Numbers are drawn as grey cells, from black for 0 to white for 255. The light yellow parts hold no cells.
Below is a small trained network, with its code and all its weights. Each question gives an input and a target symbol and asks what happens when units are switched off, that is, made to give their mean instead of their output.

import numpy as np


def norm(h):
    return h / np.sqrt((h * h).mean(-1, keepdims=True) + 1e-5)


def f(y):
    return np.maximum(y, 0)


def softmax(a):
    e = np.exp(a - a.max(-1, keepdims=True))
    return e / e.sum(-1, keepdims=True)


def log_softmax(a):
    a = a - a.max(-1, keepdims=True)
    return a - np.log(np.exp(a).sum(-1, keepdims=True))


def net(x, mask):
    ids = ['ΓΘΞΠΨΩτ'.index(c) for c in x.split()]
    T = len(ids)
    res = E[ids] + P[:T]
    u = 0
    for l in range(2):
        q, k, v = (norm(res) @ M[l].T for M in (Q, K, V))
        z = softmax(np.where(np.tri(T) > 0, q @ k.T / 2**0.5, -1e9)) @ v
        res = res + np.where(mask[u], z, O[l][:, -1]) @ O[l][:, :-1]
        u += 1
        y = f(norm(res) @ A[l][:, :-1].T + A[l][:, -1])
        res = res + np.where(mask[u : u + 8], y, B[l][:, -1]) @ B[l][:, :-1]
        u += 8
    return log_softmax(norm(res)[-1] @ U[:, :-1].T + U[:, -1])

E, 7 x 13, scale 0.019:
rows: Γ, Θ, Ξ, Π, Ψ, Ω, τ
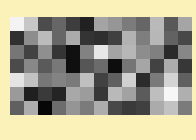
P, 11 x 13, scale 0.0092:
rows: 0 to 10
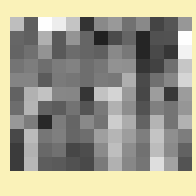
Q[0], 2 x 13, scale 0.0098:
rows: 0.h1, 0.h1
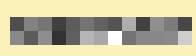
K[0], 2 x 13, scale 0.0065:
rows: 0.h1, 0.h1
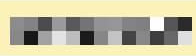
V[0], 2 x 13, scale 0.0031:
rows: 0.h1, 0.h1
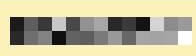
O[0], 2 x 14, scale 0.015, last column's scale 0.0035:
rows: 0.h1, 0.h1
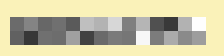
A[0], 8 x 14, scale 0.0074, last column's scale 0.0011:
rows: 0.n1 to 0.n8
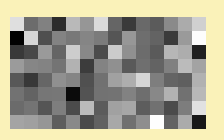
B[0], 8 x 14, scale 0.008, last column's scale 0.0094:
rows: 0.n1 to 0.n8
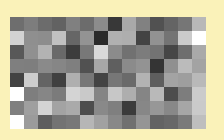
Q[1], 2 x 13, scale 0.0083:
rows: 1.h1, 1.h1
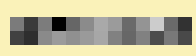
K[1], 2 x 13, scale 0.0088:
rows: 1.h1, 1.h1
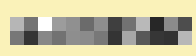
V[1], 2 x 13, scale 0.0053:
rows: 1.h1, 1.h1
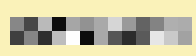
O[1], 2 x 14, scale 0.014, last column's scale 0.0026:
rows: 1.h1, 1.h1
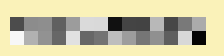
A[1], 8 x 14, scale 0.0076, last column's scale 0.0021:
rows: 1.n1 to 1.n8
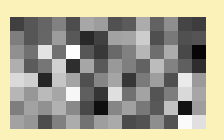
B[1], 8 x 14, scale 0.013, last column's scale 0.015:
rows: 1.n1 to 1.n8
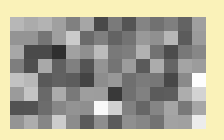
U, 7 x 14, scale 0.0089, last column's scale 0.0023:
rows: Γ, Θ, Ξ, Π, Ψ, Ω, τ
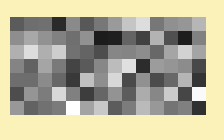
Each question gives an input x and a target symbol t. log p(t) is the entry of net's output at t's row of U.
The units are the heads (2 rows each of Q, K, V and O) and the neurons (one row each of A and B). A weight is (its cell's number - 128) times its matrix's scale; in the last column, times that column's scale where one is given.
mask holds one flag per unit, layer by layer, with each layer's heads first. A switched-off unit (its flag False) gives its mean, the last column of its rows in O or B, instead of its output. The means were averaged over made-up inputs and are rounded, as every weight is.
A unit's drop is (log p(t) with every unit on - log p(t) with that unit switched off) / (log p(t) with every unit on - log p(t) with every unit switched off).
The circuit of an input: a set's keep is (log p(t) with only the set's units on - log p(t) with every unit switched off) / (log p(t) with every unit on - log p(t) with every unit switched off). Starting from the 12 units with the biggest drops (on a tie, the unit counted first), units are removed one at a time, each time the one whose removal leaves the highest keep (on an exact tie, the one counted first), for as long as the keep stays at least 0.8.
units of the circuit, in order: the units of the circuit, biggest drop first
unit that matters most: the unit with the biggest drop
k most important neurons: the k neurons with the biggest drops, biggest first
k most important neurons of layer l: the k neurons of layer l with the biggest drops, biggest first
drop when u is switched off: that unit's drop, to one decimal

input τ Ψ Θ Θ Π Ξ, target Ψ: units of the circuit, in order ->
[1.h1, 1.n8, 0.h1]
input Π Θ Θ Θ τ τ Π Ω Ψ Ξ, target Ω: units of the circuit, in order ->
[1.h1, 1.n2]
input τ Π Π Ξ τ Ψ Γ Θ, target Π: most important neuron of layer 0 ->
[0.n1]
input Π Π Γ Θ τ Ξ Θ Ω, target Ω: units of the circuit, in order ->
[1.h1, 1.n2, 0.n2]
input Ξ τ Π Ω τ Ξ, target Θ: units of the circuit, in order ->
[1.h1, 0.h1, 1.n1]
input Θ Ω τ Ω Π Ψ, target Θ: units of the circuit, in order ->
[1.h1, 0.n1, 0.n4, 1.n8]
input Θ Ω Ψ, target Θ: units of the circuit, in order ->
[1.h1, 0.n3]
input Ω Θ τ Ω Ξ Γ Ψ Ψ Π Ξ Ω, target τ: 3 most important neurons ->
[0.n2, 0.n3, 1.n5]
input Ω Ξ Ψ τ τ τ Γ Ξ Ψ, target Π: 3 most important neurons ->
[0.n1, 0.n4, 0.n2]
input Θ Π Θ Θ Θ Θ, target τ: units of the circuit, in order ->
[0.h1, 1.n3]
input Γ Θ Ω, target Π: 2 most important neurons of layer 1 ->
[1.n6, 1.n5]
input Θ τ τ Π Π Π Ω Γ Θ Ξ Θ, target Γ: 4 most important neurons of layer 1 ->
[1.n6, 1.n8, 1.n3, 1.n1]
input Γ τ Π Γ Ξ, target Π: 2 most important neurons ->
[0.n8, 1.n6]
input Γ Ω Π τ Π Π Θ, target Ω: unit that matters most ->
0.n1
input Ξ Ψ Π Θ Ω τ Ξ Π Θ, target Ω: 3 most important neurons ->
[0.n1, 0.n4, 0.n5]
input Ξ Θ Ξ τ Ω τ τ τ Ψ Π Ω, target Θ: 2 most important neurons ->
[0.n2, 1.n1]
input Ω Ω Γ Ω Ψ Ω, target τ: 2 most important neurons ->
[0.n2, 1.n5]
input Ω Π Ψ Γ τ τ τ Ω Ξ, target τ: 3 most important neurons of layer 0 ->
[0.n2, 0.n3, 0.n6]
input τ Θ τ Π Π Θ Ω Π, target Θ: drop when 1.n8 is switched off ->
0.1
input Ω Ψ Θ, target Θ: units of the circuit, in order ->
[1.h1]
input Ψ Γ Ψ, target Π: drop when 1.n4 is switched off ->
0.0
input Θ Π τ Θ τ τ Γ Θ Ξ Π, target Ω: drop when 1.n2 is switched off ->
0.2
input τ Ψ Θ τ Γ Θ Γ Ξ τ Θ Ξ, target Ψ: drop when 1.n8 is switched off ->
0.3
